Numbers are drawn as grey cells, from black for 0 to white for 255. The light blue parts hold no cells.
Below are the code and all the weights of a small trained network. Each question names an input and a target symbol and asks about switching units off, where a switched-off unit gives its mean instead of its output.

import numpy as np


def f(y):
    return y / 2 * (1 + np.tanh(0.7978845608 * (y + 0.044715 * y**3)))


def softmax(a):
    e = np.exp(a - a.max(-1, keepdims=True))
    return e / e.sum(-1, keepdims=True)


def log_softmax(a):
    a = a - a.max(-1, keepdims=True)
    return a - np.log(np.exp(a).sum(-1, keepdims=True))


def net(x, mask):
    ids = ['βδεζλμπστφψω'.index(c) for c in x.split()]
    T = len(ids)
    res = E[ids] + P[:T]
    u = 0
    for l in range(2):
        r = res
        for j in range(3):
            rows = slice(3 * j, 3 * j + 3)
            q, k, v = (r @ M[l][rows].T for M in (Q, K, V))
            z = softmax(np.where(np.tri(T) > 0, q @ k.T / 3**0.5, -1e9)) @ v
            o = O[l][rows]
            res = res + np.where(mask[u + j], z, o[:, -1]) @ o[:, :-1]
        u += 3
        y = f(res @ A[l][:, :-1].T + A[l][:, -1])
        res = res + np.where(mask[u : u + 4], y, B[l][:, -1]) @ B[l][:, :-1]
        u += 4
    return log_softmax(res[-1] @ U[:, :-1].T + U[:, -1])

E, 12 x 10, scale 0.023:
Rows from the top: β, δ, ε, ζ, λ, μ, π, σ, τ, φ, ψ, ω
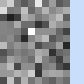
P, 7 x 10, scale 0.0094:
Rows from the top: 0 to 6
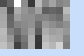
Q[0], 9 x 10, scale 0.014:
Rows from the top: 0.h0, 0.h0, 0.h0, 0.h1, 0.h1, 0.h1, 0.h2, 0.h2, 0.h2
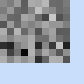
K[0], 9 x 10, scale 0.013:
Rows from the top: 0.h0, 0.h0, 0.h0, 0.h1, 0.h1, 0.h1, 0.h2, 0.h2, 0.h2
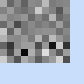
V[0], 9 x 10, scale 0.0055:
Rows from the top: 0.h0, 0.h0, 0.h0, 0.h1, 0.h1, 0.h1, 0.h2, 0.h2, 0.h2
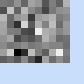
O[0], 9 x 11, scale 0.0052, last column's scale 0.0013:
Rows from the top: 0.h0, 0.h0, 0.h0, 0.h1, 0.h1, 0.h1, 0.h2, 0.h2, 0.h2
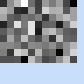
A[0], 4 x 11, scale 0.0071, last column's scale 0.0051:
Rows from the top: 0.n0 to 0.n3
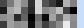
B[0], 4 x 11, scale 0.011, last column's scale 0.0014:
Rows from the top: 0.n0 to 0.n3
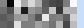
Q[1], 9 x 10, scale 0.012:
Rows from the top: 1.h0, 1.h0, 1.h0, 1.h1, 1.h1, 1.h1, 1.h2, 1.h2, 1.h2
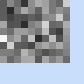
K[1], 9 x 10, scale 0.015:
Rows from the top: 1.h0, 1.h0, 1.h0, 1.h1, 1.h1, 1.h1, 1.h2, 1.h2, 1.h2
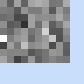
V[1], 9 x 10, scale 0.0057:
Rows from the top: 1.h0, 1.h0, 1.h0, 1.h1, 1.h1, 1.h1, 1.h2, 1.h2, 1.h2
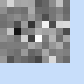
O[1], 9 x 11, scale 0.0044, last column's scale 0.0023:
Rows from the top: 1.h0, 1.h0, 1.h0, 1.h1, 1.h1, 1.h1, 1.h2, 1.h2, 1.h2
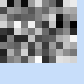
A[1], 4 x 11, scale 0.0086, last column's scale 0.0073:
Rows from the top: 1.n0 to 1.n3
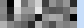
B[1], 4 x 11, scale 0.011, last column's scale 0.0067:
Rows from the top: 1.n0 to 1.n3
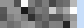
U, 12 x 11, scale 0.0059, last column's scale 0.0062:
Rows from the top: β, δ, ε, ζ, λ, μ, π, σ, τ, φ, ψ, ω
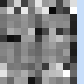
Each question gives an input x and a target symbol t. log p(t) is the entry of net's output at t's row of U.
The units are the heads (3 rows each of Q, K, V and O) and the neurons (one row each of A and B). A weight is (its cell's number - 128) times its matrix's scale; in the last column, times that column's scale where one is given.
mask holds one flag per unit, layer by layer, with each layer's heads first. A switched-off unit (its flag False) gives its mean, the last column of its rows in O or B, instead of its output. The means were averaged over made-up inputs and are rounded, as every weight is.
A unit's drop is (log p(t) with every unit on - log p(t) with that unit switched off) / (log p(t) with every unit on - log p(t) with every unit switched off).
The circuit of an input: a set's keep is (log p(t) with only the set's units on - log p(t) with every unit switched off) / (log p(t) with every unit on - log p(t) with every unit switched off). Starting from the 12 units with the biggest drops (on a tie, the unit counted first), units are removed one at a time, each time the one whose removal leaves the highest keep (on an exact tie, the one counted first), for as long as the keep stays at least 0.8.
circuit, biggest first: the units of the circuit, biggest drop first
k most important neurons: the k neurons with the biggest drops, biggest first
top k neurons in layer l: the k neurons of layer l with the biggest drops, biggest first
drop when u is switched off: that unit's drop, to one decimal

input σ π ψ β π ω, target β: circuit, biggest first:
[0.h1; 0.h2; 1.n1; 0.n0]
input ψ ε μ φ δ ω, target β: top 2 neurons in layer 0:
[0.n0; 0.n3]
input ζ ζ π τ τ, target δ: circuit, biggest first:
[1.n1; 0.h2]
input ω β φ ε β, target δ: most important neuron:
[1.n1]
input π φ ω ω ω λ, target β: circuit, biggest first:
[1.n1; 0.h2]
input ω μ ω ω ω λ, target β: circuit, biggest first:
[0.h2; 1.n1]
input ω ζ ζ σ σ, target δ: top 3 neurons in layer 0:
[0.n0; 0.n1; 0.n3]
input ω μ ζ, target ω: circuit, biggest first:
[1.n2; 0.n2; 0.h1]
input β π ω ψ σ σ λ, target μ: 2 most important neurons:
[0.n1; 1.n1]
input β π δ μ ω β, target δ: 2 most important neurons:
[1.n1; 0.n1]
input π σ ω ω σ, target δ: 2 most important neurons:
[1.n1; 0.n0]
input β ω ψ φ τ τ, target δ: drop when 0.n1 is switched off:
0.1
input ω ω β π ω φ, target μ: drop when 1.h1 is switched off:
0.6
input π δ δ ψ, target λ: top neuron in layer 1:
[1.n2]
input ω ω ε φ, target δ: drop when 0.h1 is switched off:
0.1
